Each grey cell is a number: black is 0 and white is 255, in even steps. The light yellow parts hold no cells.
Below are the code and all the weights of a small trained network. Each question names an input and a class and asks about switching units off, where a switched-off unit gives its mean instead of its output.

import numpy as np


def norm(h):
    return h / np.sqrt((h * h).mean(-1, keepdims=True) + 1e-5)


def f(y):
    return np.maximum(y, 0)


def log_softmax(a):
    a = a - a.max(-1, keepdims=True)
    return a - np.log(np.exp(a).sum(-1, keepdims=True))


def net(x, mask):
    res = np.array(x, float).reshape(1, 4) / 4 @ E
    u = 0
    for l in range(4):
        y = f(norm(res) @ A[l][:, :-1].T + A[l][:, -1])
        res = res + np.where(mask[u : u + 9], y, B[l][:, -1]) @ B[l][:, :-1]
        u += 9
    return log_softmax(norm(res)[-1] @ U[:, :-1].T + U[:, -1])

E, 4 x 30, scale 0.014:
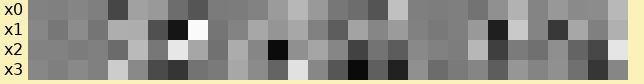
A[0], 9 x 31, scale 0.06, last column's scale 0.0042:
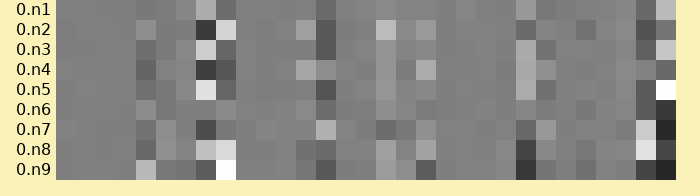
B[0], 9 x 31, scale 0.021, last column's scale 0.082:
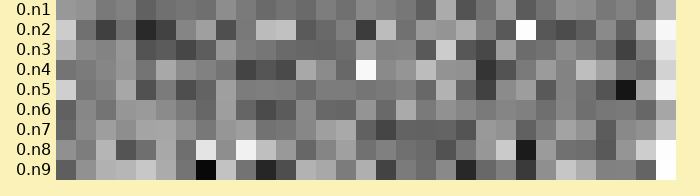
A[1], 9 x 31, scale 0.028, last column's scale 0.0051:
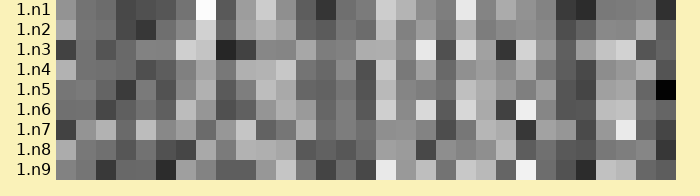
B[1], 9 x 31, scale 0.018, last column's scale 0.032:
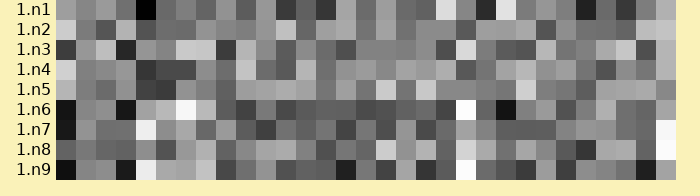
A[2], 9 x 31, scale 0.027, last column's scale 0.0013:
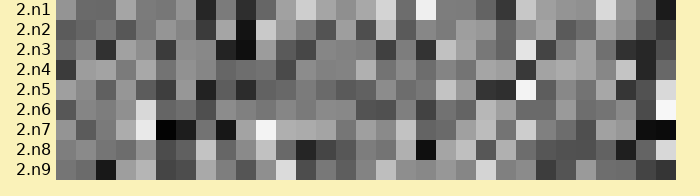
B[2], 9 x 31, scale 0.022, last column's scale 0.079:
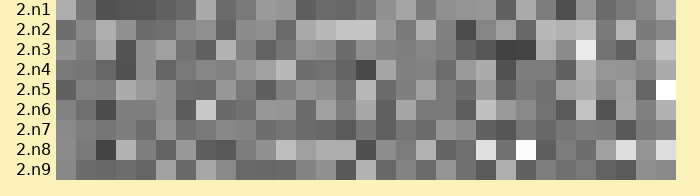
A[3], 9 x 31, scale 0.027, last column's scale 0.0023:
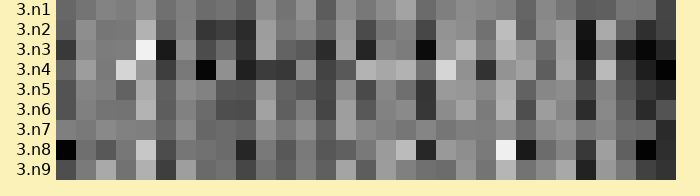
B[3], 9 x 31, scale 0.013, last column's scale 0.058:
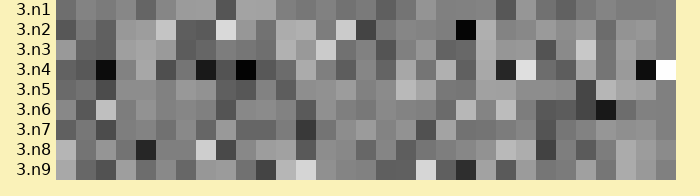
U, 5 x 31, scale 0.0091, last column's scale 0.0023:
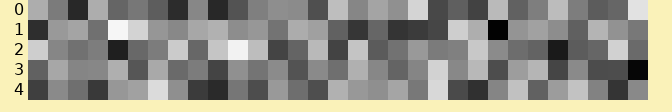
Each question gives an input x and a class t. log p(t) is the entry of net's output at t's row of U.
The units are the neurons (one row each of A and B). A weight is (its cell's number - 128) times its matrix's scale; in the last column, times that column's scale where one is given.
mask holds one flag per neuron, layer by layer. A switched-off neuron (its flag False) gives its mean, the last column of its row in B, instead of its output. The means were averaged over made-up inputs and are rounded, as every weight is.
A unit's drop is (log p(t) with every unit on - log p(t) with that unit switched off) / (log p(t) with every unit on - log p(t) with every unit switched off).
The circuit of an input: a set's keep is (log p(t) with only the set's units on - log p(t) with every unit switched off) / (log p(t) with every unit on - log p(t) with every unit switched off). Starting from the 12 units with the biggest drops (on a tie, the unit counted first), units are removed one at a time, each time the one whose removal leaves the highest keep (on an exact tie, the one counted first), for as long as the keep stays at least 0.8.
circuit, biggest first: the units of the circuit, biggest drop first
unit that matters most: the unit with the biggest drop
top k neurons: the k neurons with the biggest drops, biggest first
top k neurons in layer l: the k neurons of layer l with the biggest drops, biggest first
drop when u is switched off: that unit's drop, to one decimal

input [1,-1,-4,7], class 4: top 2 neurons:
(0.n8; 0.n5)
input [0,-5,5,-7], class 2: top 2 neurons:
(0.n8; 0.n9)
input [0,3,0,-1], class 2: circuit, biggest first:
(0.n8)
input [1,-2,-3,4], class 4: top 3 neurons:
(0.n5; 0.n3; 0.n9)
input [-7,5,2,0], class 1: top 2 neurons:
(0.n9; 0.n8)
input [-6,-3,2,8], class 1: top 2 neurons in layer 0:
(0.n2; 0.n5)
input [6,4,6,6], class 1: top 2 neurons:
(0.n7; 0.n2)
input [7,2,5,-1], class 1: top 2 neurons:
(0.n7; 0.n2)
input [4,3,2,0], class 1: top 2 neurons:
(0.n7; 0.n2)
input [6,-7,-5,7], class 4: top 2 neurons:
(0.n5; 0.n3)
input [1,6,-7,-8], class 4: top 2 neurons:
(0.n2; 0.n5)
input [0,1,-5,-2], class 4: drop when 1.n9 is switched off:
0.1
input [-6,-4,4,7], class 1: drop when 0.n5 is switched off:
0.7
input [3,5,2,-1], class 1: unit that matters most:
0.n7
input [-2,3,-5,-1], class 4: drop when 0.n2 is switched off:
0.4
